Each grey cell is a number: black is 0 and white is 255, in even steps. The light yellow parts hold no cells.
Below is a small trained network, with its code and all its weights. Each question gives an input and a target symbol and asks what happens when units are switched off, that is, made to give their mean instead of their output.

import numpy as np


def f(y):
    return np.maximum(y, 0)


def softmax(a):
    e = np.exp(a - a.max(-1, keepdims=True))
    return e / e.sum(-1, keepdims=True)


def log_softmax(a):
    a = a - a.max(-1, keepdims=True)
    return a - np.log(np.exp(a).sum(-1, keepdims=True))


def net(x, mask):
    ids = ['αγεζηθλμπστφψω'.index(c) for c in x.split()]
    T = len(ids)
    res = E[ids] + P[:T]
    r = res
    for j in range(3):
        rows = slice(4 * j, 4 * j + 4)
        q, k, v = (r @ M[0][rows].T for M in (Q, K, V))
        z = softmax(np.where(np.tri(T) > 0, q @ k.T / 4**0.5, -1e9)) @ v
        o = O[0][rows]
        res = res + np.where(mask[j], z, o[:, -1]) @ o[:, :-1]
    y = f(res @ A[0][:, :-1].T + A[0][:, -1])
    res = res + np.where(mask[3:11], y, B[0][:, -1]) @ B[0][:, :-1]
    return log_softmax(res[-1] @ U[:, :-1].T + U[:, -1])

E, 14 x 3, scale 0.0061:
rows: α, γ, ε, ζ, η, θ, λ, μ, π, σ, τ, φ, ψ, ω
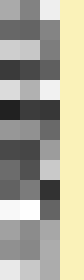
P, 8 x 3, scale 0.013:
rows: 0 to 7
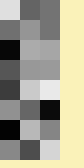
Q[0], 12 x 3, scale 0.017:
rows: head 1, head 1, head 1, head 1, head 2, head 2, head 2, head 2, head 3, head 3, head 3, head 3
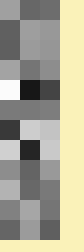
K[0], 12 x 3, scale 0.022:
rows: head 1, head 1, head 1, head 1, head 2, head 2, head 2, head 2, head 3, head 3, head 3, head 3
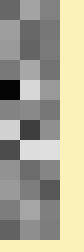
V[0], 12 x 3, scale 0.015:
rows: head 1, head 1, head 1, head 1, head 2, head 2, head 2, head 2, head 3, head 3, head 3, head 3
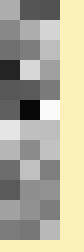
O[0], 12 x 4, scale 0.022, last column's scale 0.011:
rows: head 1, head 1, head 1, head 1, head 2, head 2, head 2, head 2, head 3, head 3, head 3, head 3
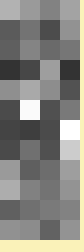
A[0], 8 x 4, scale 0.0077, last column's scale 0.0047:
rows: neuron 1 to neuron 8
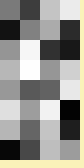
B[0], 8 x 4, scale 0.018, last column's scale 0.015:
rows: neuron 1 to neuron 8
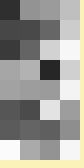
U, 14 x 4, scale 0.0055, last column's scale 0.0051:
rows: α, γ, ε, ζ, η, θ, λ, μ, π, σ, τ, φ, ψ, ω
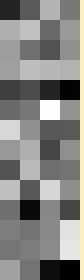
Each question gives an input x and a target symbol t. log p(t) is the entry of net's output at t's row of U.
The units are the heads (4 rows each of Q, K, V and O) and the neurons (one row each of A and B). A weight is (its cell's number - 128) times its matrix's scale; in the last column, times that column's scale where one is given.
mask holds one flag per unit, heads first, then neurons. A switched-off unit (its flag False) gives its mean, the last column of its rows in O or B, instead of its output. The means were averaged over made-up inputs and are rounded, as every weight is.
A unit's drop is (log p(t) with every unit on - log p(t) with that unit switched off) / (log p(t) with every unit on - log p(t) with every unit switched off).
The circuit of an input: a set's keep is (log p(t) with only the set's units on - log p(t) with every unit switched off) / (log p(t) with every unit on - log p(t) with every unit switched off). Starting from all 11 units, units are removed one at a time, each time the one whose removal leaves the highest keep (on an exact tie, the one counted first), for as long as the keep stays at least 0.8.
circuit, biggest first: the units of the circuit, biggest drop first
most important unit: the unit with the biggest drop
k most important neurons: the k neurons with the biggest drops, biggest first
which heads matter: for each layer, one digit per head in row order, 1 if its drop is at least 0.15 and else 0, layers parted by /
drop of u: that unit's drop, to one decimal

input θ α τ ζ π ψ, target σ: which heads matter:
110
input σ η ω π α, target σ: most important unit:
neuron 6
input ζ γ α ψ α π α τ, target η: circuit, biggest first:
[head 2; head 1]
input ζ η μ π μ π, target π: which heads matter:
010
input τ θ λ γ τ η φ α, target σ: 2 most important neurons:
[neuron 8; neuron 4]
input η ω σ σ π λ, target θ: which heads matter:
010
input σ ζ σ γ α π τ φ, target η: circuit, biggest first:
[head 2; head 1]
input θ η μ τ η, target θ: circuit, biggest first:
[neuron 6; head 2]
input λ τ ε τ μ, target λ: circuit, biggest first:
[head 1; neuron 3; head 2]
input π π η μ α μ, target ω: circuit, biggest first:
[neuron 8; head 1; neuron 2; neuron 3]
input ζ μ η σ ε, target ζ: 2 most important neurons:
[neuron 4; neuron 6]
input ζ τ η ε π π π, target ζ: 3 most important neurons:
[neuron 4; neuron 6; neuron 3]
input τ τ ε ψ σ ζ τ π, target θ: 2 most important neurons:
[neuron 4; neuron 1]
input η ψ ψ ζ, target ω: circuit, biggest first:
[head 2; neuron 3; neuron 8]
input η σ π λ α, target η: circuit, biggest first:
[head 2]
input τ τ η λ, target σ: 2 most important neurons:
[neuron 8; neuron 5]
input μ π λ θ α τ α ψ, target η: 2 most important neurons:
[neuron 2; neuron 5]
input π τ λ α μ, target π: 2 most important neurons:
[neuron 3; neuron 4]
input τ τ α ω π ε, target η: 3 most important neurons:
[neuron 2; neuron 5; neuron 6]
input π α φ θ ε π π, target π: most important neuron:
[neuron 3]
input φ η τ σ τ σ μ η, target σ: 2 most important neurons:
[neuron 8; neuron 4]
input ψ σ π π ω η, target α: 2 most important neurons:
[neuron 2; neuron 3]
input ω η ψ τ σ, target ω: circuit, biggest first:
[head 2; neuron 3; head 1]
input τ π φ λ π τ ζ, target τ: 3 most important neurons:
[neuron 8; neuron 4; neuron 1]
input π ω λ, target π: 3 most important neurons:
[neuron 3; neuron 4; neuron 8]
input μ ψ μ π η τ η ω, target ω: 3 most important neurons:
[neuron 8; neuron 2; neuron 3]
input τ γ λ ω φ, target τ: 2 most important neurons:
[neuron 8; neuron 4]
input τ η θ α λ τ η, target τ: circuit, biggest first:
[head 2]
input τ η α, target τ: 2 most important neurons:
[neuron 8; neuron 4]
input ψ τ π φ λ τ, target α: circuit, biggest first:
[head 1; head 2; neuron 3]
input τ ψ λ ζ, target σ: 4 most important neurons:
[neuron 8; neuron 5; neuron 4; neuron 2]
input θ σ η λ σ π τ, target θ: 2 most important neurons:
[neuron 6; neuron 3]
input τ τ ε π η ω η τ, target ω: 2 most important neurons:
[neuron 8; neuron 2]
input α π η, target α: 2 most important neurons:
[neuron 3; neuron 8]
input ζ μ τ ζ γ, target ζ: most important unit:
neuron 4
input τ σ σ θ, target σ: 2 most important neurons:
[neuron 8; neuron 5]
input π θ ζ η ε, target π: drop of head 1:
0.3
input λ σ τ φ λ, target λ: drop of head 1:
0.7
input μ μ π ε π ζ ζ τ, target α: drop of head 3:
0.0
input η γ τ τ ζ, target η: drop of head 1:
0.8
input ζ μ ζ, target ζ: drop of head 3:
0.1
